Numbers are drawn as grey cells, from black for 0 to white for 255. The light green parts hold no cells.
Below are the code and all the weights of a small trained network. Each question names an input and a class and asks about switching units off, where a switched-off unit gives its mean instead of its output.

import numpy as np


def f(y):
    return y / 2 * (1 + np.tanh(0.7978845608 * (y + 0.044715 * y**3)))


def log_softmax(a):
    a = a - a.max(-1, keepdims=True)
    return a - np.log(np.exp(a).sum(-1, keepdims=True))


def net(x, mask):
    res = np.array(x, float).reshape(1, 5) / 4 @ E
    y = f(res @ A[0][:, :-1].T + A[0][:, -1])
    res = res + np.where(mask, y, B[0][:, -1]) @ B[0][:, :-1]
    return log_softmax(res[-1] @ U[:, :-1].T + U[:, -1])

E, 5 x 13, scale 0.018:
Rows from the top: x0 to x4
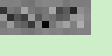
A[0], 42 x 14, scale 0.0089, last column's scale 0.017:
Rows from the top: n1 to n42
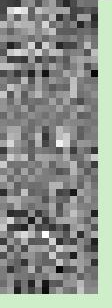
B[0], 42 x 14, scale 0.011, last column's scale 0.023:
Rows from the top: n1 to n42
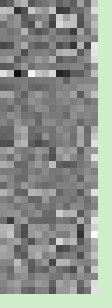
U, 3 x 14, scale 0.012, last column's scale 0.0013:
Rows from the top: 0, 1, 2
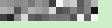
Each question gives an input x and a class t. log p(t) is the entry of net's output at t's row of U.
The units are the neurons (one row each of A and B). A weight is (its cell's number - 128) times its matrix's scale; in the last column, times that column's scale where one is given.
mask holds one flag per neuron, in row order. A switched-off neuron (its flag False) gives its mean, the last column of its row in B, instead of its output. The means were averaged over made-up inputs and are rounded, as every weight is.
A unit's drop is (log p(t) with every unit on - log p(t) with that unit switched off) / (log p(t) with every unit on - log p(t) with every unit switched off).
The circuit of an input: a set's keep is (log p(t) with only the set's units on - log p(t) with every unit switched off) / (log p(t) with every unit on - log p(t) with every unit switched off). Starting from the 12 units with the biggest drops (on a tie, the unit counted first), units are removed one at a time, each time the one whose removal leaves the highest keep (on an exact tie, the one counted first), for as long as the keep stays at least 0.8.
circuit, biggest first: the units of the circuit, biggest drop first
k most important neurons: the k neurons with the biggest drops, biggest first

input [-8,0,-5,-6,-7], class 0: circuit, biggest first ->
n11
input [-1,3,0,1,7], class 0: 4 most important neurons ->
n2, n11, n9, n36
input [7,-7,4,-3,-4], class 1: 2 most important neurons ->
n36, n24
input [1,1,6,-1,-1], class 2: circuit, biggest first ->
n34, n7
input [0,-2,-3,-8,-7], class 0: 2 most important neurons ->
n4, n11
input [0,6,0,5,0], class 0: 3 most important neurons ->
n35, n2, n3
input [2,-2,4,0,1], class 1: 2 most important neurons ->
n4, n9
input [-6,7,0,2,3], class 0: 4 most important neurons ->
n35, n3, n2, n9
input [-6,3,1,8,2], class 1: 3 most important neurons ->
n11, n4, n8
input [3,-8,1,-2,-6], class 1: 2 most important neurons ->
n36, n24
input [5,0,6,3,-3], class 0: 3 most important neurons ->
n2, n31, n28
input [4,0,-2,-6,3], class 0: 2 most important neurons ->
n4, n11
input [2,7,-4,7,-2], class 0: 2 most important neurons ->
n35, n3
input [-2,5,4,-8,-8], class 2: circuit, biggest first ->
n7
